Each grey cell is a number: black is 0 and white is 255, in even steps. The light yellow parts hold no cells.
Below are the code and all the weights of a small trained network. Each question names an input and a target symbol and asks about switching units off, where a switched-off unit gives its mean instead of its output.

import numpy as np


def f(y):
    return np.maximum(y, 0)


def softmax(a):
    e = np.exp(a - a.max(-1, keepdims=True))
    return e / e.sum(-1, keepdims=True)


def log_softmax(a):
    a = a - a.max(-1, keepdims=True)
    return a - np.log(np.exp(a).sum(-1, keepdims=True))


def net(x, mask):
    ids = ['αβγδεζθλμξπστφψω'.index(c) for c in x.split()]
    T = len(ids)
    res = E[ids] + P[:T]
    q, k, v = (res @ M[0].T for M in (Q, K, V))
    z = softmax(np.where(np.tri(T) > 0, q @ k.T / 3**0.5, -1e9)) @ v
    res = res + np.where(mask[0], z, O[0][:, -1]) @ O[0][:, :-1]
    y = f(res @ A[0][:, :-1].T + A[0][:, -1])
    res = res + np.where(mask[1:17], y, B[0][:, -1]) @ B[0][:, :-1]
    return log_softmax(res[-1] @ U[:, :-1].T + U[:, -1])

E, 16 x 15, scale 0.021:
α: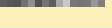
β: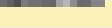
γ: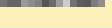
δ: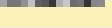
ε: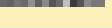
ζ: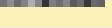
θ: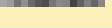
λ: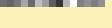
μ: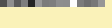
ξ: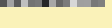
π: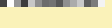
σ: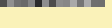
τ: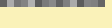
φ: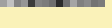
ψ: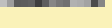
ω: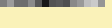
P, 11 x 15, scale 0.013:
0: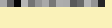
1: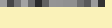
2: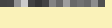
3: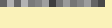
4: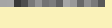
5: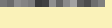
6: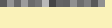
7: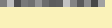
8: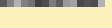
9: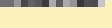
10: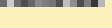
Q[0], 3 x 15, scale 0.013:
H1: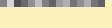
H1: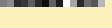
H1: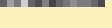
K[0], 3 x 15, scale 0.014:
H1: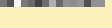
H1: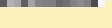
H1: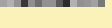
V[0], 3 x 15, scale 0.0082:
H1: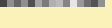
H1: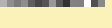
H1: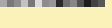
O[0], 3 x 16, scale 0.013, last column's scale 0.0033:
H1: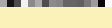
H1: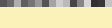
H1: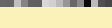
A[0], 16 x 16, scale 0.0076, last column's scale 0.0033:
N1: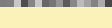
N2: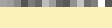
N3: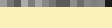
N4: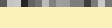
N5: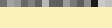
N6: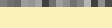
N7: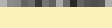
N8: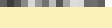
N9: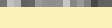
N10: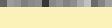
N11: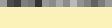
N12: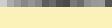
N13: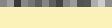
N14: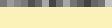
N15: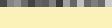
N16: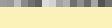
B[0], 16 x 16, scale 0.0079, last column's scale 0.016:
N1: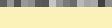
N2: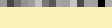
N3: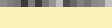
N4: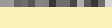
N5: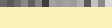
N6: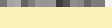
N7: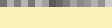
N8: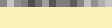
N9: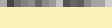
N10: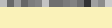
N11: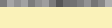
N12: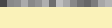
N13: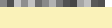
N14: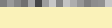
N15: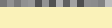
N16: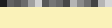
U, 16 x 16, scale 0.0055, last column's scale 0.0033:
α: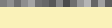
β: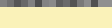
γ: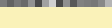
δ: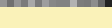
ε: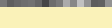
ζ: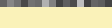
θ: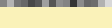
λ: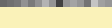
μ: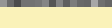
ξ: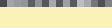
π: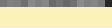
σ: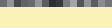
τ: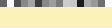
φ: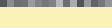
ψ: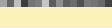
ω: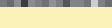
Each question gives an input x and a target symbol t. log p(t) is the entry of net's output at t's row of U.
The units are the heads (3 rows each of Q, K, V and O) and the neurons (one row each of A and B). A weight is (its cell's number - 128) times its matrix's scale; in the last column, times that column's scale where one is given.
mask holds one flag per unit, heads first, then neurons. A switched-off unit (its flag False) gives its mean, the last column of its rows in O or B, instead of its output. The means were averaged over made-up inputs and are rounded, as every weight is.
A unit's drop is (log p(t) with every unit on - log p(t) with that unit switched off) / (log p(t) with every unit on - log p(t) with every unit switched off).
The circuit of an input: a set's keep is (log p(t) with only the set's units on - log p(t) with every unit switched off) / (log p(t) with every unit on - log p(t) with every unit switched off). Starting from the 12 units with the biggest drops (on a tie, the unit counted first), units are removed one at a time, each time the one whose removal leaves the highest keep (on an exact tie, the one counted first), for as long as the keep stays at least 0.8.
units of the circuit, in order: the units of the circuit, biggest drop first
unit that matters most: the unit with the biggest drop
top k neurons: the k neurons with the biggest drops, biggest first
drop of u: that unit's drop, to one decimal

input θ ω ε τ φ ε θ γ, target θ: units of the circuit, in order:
(H1, N4)
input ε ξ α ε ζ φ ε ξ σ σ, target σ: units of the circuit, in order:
(H1, N13)
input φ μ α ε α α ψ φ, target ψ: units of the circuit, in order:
(H1, N10, N9)
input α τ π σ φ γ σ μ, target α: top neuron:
(N13)
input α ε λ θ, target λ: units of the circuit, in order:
(H1, N7, N4)
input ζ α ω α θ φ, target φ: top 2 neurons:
(N16, N15)
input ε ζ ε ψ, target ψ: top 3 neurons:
(N10, N9, N6)
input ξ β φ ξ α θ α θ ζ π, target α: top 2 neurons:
(N13, N8)
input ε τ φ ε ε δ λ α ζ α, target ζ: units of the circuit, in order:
(H1, N4)
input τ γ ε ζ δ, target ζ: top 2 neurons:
(N4, N13)
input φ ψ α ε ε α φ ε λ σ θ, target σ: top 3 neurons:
(N13, N14, N9)
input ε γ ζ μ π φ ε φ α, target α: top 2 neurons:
(N13, N10)
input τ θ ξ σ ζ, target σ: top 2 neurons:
(N13, N14)
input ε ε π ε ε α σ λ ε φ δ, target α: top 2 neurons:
(N13, N10)
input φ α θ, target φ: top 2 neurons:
(N16, N15)
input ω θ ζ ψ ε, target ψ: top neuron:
(N10)
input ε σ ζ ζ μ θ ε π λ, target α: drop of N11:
0.0
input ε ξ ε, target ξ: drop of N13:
-0.1
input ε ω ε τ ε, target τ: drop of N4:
0.2
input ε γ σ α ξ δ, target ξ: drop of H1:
0.7
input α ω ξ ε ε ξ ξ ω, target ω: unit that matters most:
N10
